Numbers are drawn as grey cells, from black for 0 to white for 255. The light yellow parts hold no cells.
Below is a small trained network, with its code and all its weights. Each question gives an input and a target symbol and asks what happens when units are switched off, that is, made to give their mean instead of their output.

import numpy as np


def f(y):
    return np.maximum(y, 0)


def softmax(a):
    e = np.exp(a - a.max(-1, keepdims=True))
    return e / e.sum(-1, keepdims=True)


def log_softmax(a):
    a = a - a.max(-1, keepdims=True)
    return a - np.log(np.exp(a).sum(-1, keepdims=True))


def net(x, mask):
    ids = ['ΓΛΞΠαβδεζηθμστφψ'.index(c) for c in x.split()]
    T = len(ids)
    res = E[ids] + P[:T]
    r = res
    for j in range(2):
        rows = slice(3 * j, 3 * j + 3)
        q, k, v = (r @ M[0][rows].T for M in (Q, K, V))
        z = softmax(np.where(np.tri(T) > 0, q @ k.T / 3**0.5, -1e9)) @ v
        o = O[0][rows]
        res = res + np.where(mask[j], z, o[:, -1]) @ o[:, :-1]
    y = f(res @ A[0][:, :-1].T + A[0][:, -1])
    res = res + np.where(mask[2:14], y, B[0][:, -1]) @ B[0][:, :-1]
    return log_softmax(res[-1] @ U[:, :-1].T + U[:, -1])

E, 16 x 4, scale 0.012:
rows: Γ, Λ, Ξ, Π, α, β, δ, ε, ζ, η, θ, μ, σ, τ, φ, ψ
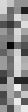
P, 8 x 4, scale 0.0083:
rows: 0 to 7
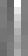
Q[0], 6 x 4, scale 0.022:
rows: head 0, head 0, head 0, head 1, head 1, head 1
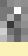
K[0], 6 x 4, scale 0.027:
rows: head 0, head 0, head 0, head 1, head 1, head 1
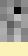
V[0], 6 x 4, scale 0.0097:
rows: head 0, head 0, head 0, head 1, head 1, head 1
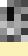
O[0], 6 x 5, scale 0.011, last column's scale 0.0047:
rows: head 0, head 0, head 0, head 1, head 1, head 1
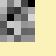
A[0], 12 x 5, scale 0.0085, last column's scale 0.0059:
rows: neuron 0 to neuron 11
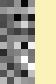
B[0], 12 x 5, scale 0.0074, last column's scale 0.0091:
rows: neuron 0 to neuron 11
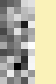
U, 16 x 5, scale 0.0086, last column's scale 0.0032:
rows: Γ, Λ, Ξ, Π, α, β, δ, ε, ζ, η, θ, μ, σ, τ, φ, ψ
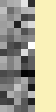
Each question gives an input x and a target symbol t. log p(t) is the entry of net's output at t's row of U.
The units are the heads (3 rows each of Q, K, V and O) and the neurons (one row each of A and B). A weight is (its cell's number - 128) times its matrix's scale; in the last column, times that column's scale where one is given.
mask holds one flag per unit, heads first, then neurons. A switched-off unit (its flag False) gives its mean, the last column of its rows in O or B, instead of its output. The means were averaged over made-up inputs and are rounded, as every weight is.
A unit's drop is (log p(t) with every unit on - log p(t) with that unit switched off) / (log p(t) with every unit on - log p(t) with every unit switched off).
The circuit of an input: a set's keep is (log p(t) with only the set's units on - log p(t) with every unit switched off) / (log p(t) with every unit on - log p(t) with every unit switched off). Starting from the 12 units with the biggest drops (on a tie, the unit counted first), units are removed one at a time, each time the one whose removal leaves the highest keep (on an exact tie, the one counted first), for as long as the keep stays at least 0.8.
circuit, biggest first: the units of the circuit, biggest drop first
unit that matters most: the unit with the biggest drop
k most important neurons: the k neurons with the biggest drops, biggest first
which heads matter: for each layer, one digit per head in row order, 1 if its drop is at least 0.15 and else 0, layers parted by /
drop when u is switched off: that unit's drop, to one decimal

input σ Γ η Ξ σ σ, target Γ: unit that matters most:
head 0
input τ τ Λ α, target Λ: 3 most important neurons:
neuron 6; neuron 3; neuron 8
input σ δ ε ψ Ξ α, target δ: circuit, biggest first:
head 0; neuron 9
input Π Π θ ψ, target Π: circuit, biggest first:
head 1; head 0
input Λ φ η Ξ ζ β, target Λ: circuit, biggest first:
head 0; neuron 6; neuron 3; neuron 8
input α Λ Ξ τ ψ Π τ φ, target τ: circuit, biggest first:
head 0; neuron 6
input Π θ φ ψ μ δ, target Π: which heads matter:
01
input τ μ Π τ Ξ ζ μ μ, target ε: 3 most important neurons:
neuron 0; neuron 8; neuron 3
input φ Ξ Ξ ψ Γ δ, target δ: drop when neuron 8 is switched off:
0.1
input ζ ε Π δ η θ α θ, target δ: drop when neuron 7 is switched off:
0.0
